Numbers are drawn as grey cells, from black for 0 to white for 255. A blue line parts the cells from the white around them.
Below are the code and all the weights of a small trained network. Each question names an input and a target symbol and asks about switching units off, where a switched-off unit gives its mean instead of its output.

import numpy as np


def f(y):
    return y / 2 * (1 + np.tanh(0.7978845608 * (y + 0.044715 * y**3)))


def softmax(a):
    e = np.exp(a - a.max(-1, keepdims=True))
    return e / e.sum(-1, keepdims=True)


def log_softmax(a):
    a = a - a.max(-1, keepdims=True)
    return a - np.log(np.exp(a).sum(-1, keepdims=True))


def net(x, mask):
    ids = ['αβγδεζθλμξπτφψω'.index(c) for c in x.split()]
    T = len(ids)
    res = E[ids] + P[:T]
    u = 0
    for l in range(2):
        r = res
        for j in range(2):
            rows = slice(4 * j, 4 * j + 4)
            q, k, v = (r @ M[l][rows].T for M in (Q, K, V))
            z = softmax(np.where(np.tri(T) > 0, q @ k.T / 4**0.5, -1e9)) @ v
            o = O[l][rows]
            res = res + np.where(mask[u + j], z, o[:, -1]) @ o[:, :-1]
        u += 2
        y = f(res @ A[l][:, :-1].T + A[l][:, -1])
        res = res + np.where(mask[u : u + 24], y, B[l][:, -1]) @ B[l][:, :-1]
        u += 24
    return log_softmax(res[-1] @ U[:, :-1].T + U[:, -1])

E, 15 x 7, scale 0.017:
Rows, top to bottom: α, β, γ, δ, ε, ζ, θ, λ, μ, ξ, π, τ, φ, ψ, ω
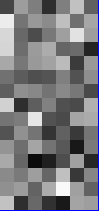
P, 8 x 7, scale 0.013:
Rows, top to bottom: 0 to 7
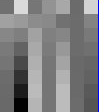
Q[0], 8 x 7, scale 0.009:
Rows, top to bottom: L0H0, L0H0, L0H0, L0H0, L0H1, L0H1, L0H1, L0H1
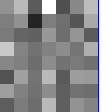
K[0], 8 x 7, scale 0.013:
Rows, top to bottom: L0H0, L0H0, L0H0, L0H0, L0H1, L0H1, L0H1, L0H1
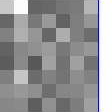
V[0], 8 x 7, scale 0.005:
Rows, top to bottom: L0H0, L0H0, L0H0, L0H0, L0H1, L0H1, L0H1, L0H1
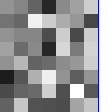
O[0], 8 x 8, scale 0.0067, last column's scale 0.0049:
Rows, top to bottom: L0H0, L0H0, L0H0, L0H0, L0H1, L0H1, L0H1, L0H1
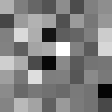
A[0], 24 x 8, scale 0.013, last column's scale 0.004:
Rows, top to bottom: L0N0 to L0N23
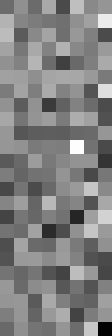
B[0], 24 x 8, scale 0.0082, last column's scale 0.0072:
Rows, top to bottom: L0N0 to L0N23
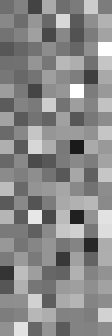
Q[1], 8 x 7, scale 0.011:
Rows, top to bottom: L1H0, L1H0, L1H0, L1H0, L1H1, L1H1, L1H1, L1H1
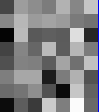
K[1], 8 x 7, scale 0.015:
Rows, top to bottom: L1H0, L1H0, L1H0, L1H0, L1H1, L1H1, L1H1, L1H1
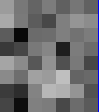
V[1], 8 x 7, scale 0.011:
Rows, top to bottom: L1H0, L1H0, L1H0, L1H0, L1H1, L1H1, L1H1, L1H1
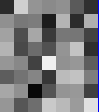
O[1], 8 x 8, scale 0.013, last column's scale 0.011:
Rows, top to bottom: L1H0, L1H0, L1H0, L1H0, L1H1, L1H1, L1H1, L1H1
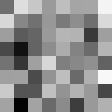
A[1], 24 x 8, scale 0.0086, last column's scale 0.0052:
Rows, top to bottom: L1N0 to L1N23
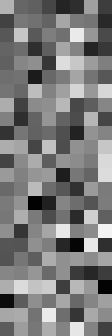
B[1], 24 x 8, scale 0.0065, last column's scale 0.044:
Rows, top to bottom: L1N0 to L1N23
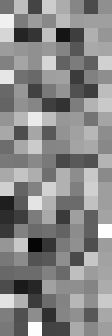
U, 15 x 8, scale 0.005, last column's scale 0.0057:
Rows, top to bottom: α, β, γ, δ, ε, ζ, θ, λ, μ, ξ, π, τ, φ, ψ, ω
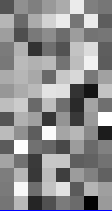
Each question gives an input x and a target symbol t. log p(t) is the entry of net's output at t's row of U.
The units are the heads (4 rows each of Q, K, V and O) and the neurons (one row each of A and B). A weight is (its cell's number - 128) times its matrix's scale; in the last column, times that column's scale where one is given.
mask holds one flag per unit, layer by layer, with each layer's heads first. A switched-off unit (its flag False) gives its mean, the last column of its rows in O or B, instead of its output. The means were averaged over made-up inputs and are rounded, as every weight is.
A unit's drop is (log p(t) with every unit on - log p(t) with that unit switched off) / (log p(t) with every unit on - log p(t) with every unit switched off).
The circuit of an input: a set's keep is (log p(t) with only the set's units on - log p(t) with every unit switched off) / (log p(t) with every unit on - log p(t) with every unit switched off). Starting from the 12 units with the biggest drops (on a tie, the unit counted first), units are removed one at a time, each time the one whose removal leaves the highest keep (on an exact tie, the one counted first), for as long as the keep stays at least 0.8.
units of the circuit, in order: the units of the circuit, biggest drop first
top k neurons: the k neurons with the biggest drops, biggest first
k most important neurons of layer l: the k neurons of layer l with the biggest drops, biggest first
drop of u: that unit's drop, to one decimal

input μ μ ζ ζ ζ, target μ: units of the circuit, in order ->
[L1H1]
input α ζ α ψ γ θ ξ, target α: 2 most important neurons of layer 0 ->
[L0N15 L0N17]
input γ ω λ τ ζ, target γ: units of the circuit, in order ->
[L1N7 L1H0 L1H1 L0H0]
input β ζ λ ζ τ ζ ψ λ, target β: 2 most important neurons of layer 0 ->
[L0N5 L0N23]
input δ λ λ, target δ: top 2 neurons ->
[L1N17 L1N7]
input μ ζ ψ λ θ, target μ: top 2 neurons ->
[L0N7 L0N9]
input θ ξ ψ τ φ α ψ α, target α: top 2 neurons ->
[L0N3 L0N5]
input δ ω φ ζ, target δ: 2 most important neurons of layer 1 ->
[L1N17 L1N7]
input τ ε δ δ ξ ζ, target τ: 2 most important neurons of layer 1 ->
[L1N16 L1N5]
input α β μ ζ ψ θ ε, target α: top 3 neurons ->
[L0N17 L1N23 L1N16]
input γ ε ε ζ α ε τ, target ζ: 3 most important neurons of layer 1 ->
[L1N21 L1N1 L1N9]
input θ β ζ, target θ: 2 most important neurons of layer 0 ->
[L0N15 L0N17]
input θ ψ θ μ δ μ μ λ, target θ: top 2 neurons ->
[L1N7 L0N15]
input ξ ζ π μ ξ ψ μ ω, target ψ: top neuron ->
[L0N7]
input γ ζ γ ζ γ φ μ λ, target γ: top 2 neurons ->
[L1N7 L0N5]
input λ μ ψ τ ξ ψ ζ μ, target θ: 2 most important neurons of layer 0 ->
[L0N16 L0N15]
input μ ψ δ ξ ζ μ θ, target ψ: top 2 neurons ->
[L0N4 L0N7]
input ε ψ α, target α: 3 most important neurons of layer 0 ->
[L0N5 L0N3 L0N23]
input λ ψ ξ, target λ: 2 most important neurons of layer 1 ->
[L1N0 L1N16]
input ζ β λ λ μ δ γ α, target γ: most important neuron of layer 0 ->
[L0N3]
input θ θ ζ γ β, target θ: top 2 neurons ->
[L1N7 L1N21]
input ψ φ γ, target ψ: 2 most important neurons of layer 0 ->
[L0N22 L0N5]
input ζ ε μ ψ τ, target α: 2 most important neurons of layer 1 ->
[L1N16 L1N23]
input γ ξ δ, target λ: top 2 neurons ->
[L0N15 L1N2]
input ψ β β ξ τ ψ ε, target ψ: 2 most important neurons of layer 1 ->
[L1N17 L1N13]
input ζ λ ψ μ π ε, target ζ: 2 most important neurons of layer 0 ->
[L0N15 L0N23]
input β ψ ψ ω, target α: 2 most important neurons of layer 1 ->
[L1N16 L1N8]
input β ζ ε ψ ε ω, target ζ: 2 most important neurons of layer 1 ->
[L1N21 L1N1]
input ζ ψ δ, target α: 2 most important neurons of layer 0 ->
[L0N20 L0N5]
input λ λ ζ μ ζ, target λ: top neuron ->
[L1N0]
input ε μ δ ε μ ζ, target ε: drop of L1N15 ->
0.2
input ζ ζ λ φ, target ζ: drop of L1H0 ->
0.9
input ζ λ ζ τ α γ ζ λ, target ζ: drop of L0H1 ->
0.1
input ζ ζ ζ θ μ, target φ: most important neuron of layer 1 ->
[L1N2]
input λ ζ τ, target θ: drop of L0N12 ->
0.0
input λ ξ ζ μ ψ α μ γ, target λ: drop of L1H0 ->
0.8
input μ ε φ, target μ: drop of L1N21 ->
0.3
